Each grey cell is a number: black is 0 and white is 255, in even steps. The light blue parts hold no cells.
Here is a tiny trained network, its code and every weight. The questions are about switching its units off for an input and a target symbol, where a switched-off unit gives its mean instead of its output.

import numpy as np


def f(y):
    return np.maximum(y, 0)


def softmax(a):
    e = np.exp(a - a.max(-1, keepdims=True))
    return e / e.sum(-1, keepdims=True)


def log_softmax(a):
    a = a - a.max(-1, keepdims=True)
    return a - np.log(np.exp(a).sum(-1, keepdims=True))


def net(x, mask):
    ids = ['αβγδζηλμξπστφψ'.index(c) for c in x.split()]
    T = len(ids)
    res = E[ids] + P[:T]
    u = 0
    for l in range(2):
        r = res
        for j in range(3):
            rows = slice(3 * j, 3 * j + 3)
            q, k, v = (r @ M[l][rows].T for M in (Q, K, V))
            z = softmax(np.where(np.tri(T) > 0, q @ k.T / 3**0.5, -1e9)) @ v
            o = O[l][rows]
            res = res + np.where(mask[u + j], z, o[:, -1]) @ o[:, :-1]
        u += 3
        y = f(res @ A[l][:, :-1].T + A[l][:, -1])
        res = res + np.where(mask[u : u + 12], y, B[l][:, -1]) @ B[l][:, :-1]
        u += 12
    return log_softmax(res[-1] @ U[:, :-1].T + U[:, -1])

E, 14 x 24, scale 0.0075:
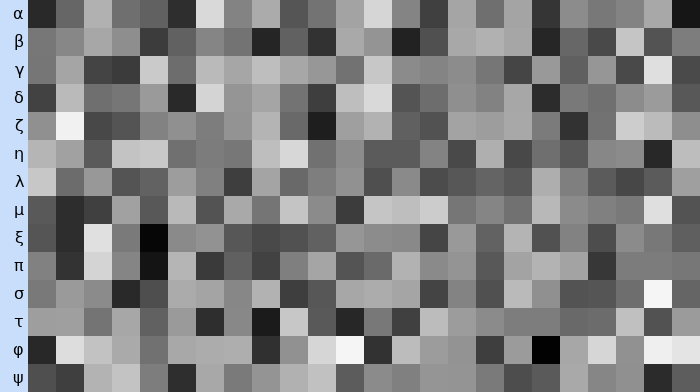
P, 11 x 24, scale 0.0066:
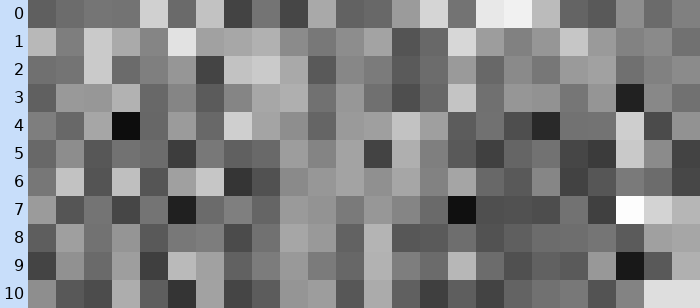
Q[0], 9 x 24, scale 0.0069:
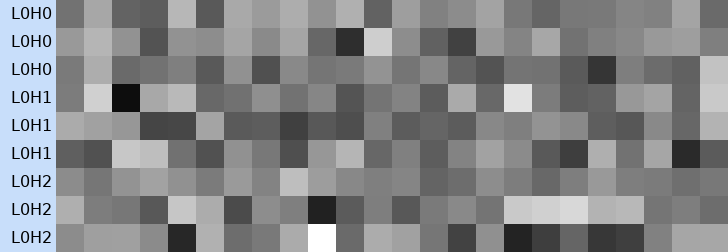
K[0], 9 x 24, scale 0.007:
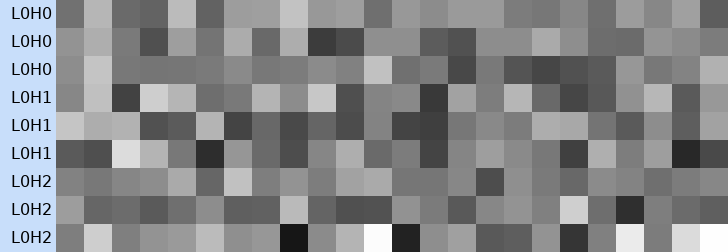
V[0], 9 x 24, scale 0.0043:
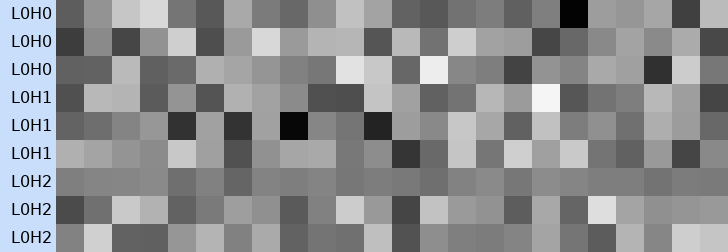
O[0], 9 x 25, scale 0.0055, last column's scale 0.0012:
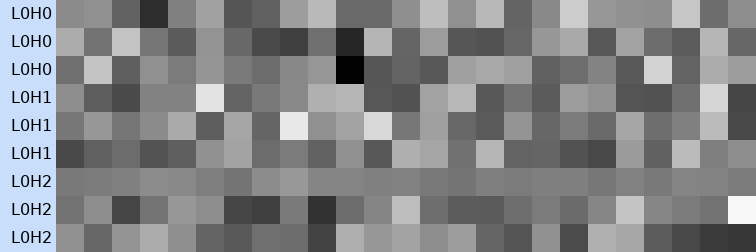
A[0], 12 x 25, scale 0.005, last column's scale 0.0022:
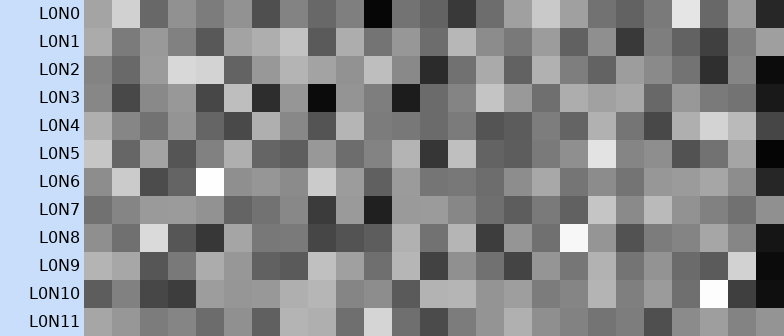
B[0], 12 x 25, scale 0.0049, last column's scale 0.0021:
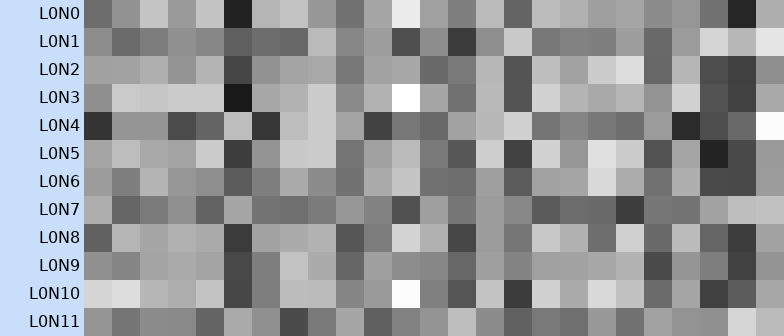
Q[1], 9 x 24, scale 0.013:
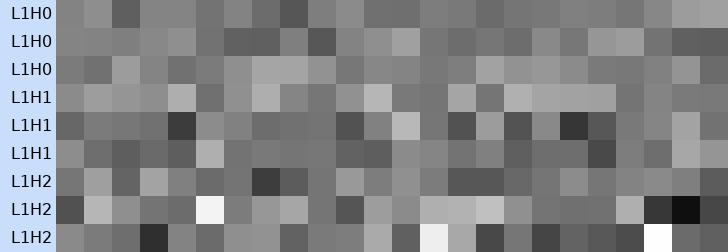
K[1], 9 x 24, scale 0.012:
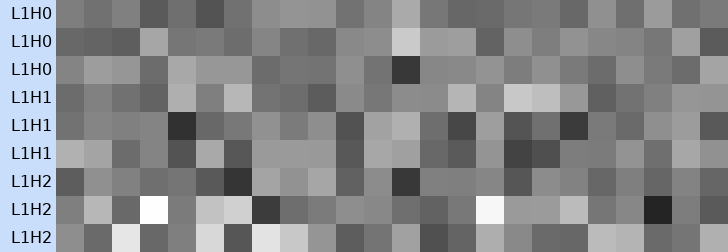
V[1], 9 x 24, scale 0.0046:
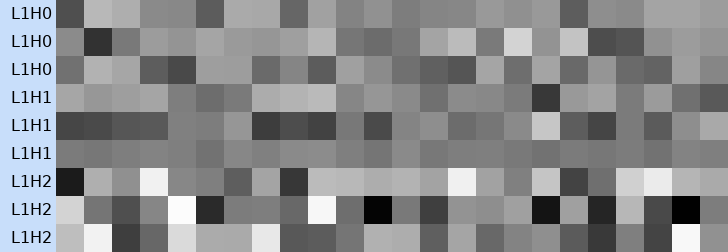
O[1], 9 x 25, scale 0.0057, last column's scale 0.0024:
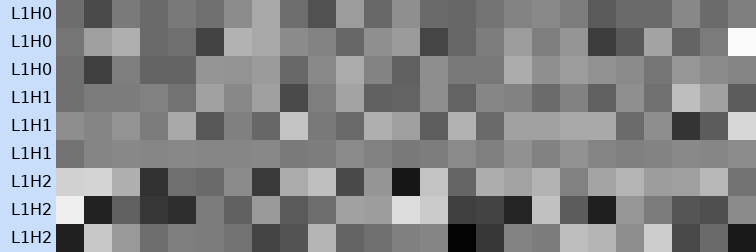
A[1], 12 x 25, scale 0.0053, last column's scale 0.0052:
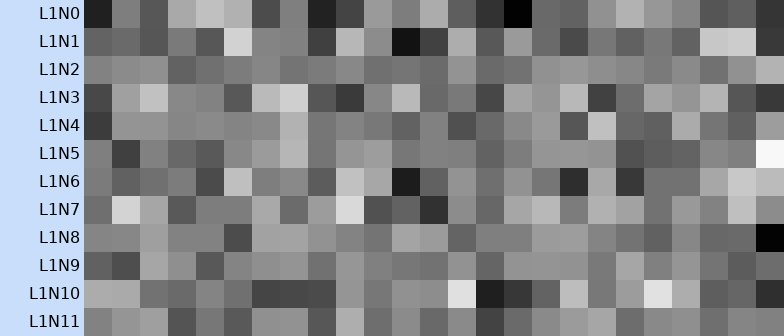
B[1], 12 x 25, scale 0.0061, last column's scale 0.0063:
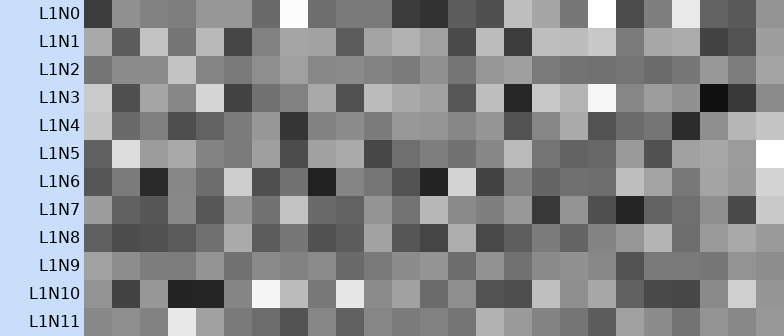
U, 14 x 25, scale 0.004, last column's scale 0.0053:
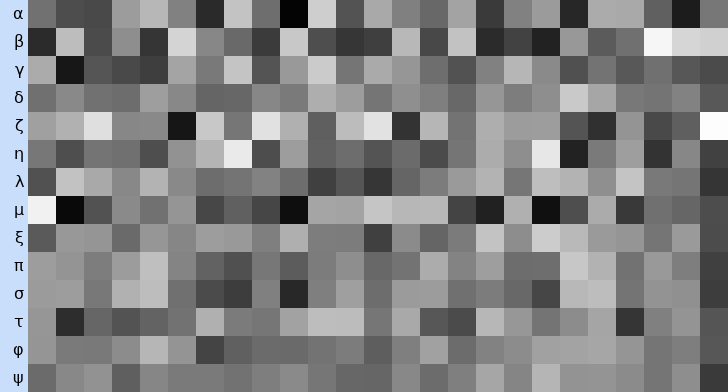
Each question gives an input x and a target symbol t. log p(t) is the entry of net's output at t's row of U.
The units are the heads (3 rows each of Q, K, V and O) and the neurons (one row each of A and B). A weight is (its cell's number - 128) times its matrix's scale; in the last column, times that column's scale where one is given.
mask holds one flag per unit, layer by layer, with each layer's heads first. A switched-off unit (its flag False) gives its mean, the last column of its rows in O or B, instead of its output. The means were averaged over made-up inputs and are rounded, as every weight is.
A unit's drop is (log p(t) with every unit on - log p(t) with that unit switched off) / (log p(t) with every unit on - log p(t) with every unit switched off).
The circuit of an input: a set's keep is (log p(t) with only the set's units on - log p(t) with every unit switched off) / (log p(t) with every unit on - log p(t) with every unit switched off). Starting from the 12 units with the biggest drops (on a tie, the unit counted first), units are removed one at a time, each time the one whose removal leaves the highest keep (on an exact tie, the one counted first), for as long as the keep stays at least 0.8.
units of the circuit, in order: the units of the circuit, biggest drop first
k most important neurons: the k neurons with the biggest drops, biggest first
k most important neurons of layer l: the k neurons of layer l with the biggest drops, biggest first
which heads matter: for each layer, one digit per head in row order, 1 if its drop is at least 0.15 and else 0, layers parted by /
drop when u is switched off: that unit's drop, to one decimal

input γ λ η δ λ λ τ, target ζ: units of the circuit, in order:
[L0N3; L1N6]
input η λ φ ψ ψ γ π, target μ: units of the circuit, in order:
[L0H2]
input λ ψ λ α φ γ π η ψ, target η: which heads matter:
001 / 001
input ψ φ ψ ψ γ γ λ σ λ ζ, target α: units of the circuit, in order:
[L0H2; L1H2; L1N0]
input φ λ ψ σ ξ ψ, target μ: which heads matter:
001 / 001
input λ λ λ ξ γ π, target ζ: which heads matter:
000 / 010
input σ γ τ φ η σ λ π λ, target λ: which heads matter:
001 / 001
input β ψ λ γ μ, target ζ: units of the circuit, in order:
[L0N10; L1N6]
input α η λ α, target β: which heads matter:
010 / 010
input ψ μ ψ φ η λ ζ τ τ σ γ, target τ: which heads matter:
001 / 101
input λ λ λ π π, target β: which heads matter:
111 / 010
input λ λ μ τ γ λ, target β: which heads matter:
000 / 010
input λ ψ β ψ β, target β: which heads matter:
110 / 010
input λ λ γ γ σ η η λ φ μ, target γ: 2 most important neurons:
[L1N10; L1N5]
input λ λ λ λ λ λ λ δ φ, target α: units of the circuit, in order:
[L0H2; L1N0; L1H2]
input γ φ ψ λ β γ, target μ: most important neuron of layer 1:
[L1N5]
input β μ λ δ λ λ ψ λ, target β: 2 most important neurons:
[L1N6; L1N5]
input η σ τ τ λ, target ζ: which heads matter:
010 / 010
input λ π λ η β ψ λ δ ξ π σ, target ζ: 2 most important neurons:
[L0N8; L0N10]
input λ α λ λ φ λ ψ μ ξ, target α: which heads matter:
001 / 001
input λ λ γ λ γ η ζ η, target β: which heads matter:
010 / 010
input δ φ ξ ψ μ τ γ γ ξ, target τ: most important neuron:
[L1N10]
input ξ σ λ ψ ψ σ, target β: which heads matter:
110 / 010
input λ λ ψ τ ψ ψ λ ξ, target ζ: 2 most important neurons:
[L0N8; L1N6]
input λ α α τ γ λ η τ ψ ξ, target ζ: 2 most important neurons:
[L0N8; L1N3]
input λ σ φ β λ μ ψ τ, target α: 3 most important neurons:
[L1N0; L0N4; L1N5]
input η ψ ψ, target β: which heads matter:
100 / 010
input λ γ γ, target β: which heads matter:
110 / 010
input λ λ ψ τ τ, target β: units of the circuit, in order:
[L1H1; L1N6]
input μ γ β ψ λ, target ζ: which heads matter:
100 / 000
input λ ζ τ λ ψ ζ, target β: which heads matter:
111 / 010
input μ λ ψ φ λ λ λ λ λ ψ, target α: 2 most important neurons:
[L1N0; L1N5]
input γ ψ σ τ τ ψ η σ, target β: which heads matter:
010 / 010
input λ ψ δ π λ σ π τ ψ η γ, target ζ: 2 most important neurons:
[L0N10; L0N6]
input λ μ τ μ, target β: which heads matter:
110 / 010
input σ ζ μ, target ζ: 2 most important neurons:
[L0N3; L1N6]
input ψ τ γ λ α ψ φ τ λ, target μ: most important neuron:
[L0N4]
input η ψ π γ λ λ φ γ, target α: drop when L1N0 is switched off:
0.5
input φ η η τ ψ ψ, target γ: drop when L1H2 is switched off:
0.4
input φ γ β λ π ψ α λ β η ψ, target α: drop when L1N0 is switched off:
0.5
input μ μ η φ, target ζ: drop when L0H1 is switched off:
-0.1
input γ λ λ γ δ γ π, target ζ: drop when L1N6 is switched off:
0.2
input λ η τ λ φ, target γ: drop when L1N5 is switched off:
0.1
